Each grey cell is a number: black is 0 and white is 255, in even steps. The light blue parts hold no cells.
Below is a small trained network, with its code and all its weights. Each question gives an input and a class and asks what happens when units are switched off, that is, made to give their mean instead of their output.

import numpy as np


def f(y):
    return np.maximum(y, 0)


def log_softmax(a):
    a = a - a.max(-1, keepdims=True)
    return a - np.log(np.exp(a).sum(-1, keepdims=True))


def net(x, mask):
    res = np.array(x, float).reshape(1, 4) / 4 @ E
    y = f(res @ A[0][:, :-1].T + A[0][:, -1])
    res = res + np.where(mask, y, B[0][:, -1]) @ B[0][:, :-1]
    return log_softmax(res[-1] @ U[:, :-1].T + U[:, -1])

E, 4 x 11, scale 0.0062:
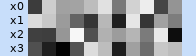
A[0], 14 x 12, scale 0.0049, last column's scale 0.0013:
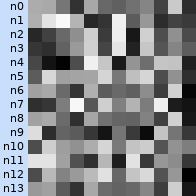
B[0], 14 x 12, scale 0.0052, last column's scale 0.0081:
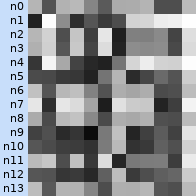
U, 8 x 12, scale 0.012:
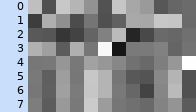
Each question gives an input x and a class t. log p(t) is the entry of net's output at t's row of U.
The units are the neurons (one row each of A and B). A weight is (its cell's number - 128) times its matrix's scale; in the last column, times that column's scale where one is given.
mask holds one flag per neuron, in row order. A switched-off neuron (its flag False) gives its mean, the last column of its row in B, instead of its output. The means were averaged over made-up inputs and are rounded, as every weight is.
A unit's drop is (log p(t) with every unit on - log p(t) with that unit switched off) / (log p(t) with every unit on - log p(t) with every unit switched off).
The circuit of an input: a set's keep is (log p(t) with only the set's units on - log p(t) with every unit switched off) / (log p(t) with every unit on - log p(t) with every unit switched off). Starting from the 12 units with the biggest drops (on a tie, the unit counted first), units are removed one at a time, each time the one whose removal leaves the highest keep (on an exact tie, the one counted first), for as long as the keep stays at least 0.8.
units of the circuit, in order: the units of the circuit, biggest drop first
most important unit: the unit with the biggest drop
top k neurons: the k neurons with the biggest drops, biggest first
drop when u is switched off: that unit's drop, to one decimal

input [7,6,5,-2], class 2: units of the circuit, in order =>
(n5 n10)
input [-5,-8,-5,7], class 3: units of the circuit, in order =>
(n2 n3)
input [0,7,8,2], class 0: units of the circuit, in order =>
(n7)
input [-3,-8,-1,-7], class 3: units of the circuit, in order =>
(n2 n3)
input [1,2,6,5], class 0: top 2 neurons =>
(n7 n1)
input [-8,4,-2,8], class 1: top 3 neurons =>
(n4 n10 n5)
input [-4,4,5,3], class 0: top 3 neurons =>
(n7 n1 n2)
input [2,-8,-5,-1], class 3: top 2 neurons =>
(n2 n3)
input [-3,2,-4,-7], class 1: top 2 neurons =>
(n1 n7)
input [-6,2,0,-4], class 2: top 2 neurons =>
(n9 n4)
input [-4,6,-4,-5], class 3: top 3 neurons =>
(n11 n4 n7)
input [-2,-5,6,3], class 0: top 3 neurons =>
(n7 n11 n1)
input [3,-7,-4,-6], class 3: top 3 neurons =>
(n2 n3 n4)
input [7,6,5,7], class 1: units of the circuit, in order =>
(n4)
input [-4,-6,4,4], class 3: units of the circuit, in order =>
(n3 n2)
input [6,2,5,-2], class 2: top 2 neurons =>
(n5 n10)
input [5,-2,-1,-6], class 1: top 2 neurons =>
(n1 n9)
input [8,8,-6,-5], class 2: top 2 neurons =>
(n5 n10)
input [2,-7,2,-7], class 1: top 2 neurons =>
(n1 n11)
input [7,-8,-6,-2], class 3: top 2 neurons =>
(n2 n3)
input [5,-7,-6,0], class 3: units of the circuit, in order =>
(n2)
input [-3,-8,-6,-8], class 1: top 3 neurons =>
(n1 n11 n7)
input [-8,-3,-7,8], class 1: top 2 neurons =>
(n4 n7)
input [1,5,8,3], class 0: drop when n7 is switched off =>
1.1
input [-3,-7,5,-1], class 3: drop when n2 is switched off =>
0.4
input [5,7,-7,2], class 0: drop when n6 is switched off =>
0.2
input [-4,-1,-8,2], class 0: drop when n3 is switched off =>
0.0
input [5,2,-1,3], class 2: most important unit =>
n1
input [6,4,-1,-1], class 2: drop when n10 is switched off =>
0.1
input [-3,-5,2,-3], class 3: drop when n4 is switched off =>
0.2
